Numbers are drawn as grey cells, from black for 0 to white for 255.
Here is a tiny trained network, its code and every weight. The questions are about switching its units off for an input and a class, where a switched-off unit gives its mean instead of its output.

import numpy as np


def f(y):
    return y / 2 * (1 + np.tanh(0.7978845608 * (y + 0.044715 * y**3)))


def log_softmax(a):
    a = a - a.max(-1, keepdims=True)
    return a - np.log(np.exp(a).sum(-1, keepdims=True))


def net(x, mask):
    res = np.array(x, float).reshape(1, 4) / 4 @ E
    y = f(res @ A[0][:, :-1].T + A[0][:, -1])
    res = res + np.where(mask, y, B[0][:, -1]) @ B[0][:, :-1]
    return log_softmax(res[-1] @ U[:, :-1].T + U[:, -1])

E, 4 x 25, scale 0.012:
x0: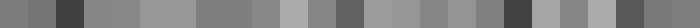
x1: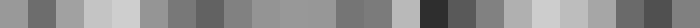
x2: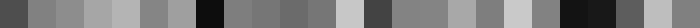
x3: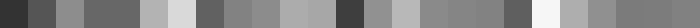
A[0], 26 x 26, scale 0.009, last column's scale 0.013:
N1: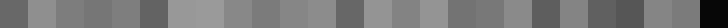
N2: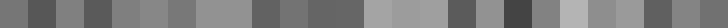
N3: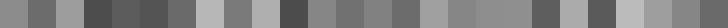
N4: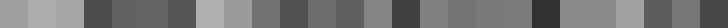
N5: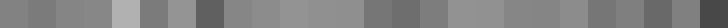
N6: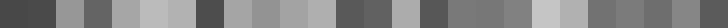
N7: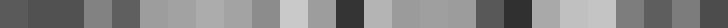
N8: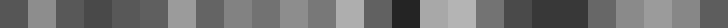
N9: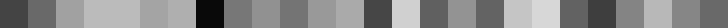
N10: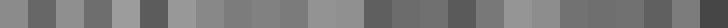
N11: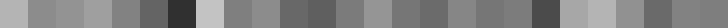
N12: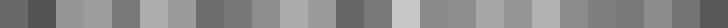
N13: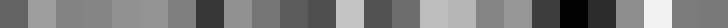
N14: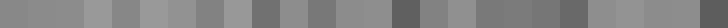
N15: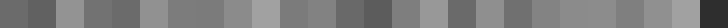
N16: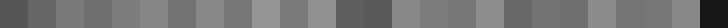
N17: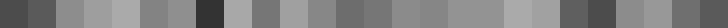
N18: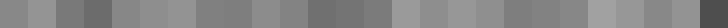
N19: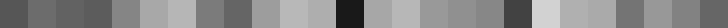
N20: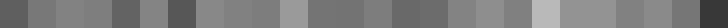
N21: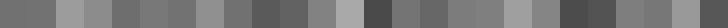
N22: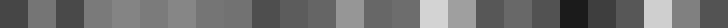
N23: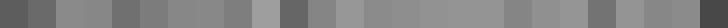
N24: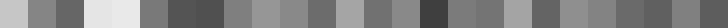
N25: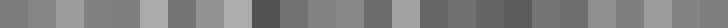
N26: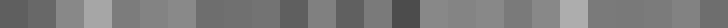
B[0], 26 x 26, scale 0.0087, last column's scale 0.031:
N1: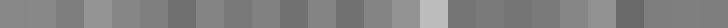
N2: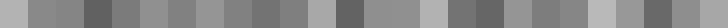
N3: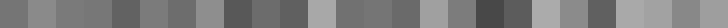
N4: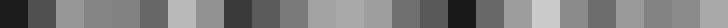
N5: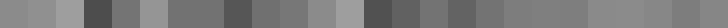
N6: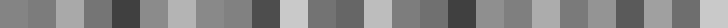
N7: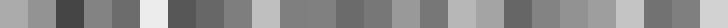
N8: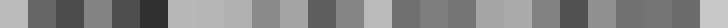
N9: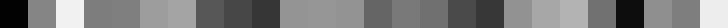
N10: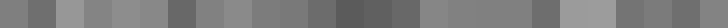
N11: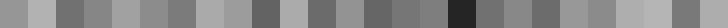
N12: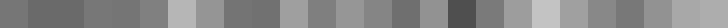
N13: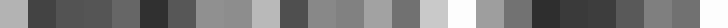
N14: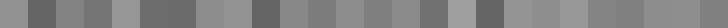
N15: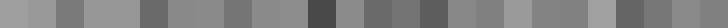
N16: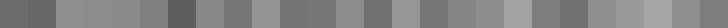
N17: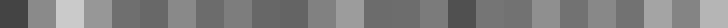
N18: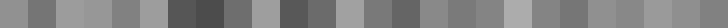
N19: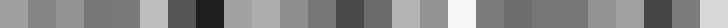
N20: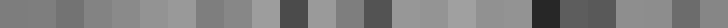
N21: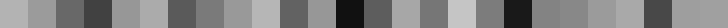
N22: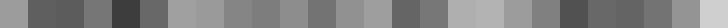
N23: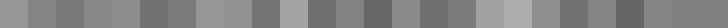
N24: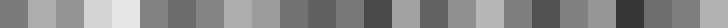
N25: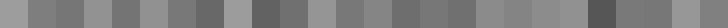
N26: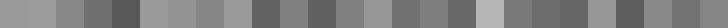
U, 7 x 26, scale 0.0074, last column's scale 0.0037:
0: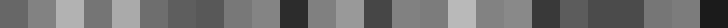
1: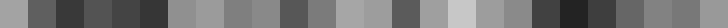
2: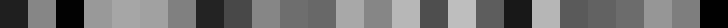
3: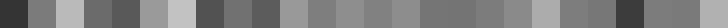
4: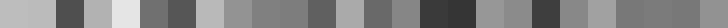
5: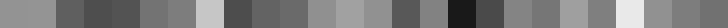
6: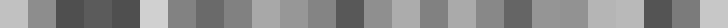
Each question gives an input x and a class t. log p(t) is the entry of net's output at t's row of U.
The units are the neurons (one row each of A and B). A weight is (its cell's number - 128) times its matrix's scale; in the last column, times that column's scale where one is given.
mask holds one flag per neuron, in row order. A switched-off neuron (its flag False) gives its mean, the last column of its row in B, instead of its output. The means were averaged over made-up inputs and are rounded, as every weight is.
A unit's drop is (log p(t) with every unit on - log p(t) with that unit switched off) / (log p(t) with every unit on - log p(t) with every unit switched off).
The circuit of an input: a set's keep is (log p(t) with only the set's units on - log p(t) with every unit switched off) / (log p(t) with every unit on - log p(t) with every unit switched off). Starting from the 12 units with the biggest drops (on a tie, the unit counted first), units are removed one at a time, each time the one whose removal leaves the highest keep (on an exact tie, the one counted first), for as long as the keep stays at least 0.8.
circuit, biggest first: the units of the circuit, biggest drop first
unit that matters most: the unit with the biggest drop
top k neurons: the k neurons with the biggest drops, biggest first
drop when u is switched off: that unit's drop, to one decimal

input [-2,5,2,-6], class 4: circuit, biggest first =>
[N19, N24]
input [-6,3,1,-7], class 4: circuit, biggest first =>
[N11, N24]
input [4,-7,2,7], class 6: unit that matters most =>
N19
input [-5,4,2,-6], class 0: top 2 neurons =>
[N8, N13]
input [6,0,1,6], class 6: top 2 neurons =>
[N7, N19]
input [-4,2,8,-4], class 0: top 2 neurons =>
[N9, N24]
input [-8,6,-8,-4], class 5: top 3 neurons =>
[N4, N3, N19]
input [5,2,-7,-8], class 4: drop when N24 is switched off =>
0.3
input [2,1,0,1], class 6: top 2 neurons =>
[N9, N13]
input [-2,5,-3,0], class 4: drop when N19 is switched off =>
0.2
